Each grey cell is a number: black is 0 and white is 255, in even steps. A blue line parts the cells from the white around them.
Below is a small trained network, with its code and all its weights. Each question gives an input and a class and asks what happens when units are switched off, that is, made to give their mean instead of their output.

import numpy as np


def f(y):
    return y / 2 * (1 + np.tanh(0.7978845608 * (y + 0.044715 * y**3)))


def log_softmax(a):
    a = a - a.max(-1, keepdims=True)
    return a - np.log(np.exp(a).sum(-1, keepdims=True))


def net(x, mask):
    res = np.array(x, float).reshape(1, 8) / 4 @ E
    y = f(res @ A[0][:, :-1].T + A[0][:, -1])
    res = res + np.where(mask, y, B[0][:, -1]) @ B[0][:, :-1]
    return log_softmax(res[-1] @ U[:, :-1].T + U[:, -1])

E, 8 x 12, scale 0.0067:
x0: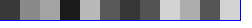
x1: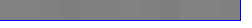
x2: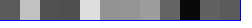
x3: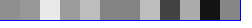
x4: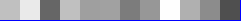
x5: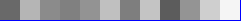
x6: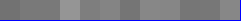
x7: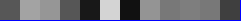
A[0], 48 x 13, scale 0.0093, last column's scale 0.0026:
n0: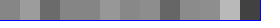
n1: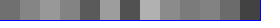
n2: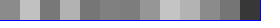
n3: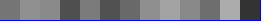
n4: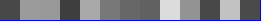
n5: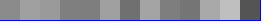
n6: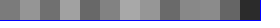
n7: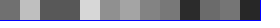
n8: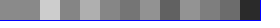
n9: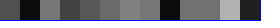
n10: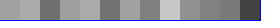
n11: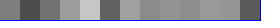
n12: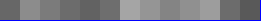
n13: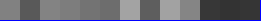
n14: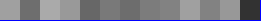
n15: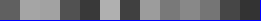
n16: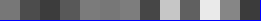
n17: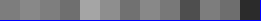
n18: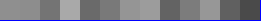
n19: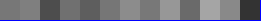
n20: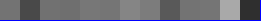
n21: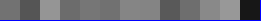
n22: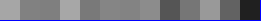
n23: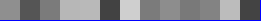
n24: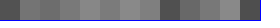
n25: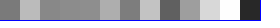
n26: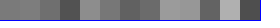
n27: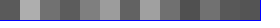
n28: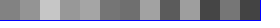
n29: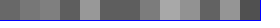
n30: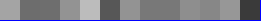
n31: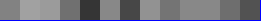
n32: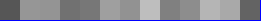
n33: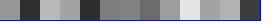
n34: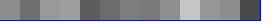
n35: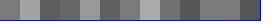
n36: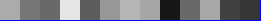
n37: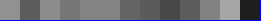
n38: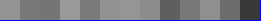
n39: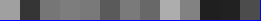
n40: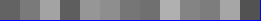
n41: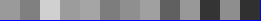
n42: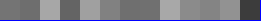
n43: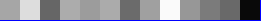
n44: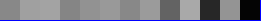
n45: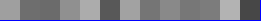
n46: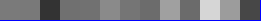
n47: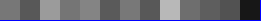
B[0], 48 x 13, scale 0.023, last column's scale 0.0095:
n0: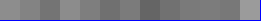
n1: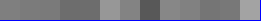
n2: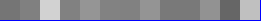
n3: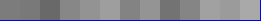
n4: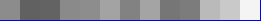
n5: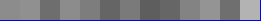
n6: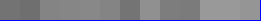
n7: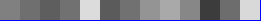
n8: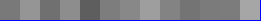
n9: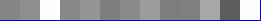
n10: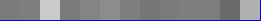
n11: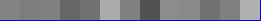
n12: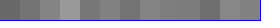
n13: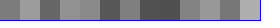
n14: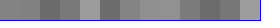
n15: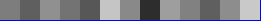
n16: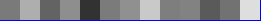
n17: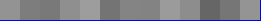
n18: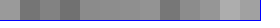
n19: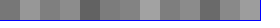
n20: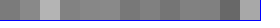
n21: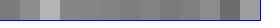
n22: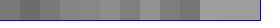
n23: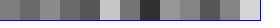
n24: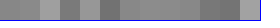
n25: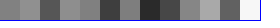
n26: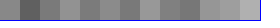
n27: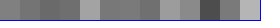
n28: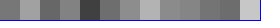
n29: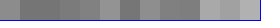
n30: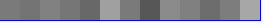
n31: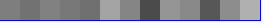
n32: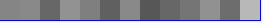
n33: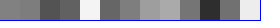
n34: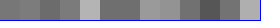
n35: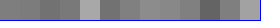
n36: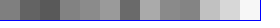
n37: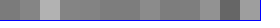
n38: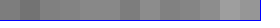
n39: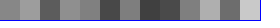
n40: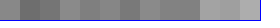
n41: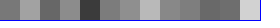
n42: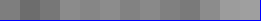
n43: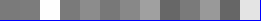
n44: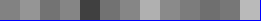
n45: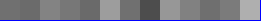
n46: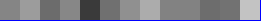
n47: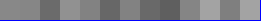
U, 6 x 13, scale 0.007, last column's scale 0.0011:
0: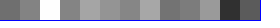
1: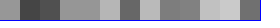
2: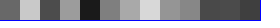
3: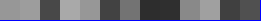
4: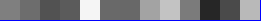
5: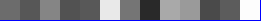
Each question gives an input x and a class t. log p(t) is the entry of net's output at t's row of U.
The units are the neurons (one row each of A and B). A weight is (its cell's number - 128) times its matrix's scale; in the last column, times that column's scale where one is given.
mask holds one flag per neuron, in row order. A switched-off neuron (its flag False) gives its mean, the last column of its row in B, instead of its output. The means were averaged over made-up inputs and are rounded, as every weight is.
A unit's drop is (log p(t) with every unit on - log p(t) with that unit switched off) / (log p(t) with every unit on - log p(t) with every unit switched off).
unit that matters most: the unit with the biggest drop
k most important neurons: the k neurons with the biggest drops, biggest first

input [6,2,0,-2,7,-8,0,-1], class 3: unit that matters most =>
n39
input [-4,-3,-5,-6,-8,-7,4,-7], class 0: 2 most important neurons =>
(n9 n25)
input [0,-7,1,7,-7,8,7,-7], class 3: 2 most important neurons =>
(n25 n43)
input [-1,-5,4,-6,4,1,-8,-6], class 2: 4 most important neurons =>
(n16 n46 n15 n19)
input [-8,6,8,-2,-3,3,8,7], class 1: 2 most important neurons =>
(n36 n33)
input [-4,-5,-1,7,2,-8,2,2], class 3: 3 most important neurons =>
(n39 n13 n16)
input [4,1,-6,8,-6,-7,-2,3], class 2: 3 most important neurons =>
(n41 n28 n25)
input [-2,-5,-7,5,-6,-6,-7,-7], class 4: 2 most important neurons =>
(n33 n25)
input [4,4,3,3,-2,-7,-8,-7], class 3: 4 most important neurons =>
(n39 n13 n47 n15)
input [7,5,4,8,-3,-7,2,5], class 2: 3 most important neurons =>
(n28 n41 n44)
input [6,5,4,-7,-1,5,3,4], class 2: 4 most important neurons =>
(n16 n46 n36 n19)
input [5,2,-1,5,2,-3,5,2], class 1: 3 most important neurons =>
(n4 n16 n46)
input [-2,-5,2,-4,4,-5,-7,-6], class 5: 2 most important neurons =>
(n23 n25)
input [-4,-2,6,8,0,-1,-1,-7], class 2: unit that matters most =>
n41
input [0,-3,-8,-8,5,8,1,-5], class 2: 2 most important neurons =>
(n16 n46)
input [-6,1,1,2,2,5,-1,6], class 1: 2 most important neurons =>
(n36 n23)
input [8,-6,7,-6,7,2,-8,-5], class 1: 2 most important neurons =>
(n4 n9)
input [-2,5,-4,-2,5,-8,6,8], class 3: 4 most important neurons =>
(n39 n13 n23 n47)
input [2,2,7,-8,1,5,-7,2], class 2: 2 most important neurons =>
(n16 n46)
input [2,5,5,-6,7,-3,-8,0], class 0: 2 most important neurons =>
(n43 n10)
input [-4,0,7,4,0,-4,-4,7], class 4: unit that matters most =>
n7
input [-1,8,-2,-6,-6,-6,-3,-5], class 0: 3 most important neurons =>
(n9 n25 n41)
